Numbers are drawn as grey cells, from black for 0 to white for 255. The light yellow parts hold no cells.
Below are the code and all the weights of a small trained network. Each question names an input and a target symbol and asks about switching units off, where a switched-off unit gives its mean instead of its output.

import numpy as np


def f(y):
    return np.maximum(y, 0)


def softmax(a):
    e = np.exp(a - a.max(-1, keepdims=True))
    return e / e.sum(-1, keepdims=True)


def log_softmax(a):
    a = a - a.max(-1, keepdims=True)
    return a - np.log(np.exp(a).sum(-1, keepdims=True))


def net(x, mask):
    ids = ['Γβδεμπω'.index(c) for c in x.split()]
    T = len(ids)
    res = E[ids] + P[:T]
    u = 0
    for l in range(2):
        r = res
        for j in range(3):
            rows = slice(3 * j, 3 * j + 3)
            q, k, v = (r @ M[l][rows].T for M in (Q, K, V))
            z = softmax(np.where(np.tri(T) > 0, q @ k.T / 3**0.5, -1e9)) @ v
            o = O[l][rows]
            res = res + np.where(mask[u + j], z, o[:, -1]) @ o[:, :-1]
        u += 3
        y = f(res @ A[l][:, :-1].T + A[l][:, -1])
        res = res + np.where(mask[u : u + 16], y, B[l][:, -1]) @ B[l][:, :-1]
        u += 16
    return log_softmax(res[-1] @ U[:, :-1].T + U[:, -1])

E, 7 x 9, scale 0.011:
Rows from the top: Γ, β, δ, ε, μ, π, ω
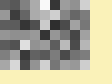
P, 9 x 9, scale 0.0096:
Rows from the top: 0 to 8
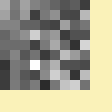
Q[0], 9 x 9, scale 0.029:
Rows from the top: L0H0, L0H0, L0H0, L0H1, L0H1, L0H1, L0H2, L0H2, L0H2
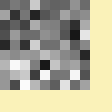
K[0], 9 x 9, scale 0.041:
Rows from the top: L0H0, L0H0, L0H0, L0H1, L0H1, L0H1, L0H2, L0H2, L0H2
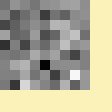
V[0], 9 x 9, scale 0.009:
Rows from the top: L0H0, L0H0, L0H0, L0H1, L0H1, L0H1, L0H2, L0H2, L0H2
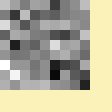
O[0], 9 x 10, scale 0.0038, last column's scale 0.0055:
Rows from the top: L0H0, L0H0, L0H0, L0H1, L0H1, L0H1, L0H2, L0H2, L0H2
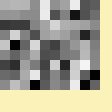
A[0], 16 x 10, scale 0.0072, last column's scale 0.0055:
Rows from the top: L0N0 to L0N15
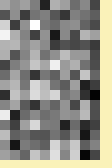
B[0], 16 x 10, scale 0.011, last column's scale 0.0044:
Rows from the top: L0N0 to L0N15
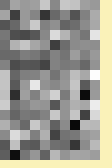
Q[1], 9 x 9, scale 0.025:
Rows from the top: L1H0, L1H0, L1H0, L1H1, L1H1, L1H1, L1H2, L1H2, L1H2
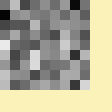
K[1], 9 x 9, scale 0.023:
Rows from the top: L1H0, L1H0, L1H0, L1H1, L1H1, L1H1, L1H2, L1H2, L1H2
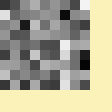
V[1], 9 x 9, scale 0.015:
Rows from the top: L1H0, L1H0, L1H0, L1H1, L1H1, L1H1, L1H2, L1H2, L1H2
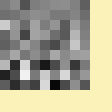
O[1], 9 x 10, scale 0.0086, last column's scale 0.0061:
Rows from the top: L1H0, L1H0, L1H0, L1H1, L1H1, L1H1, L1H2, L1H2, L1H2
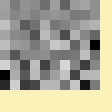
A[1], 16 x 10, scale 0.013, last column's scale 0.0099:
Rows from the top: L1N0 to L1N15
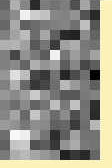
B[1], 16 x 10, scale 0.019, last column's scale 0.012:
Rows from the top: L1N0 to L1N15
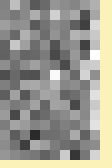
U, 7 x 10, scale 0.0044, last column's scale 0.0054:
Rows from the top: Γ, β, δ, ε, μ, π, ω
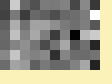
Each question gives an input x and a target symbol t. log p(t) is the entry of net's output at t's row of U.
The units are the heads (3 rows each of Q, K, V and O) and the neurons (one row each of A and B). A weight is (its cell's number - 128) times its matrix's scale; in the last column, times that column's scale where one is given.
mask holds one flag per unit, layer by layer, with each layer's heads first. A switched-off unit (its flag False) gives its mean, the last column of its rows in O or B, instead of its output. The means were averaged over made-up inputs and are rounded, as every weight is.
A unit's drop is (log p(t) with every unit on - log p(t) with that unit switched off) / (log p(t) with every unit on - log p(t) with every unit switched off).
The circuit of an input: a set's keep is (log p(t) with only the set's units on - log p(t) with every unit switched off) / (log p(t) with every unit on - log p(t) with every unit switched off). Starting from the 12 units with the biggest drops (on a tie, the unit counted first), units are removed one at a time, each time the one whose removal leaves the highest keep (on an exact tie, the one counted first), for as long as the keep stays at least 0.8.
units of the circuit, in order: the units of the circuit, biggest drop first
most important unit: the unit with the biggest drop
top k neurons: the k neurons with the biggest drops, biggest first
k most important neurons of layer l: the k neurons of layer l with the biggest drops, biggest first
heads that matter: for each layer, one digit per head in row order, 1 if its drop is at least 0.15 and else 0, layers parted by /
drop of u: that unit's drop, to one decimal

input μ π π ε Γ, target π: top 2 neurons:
L1N4, L0N1
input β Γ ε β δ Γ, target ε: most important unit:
L0H2
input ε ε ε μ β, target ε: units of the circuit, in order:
L1H2, L0N0, L0H2
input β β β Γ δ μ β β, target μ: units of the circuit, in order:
L1H2, L1N11, L1H1
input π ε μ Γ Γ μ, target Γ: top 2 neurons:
L1N0, L0N9
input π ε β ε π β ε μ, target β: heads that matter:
010 / 000
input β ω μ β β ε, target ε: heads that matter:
000 / 001
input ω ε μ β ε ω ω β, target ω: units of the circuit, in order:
L1H2, L1N3
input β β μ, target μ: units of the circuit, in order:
L1H2, L1N11
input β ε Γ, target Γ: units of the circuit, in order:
L0H1, L1H2, L1N0
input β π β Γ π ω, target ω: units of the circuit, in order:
L1H2, L1N3, L1H1
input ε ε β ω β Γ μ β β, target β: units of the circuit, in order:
L0H1, L1N5, L0N11
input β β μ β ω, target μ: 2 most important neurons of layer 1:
L1N11, L1N2
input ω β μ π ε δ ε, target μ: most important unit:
L0H0
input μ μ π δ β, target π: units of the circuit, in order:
L1H2, L1N4, L0N1
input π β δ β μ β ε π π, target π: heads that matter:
001 / 001
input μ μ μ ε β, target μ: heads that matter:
000 / 001
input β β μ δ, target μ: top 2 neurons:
L1N15, L1N1
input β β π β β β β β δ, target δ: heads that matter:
001 / 001
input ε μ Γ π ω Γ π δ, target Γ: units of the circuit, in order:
L1H2, L1N0
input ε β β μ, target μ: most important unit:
L1N15
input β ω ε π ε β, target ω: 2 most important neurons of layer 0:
L0N14, L0N11
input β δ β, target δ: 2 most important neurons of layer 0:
L0N14, L0N1
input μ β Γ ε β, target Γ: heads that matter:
000 / 001
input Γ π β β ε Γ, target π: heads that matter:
111 / 001
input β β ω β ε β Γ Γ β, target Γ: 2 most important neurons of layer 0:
L0N14, L0N2
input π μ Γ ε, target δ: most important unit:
L0H0
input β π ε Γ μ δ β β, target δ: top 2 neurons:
L1N8, L0N1
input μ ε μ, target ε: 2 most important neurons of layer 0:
L0N12, L0N10
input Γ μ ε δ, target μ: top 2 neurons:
L1N15, L0N4
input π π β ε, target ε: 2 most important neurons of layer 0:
L0N12, L0N7
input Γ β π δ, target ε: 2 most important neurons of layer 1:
L1N15, L1N6
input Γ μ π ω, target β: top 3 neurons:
L1N5, L0N6, L0N15
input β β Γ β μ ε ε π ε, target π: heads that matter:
101 / 001
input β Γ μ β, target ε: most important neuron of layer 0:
L0N7
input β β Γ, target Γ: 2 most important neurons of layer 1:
L1N0, L1N2
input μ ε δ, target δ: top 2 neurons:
L1N8, L0N1
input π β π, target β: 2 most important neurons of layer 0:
L0N12, L0N3
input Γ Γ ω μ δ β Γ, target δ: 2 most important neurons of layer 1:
L1N1, L1N9
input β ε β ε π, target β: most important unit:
L1N5
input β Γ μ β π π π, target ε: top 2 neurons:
L0N1, L1N15
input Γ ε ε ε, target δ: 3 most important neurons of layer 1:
L1N1, L1N9, L1N15
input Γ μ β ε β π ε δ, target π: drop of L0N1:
0.1
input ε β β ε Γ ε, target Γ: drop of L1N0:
0.3
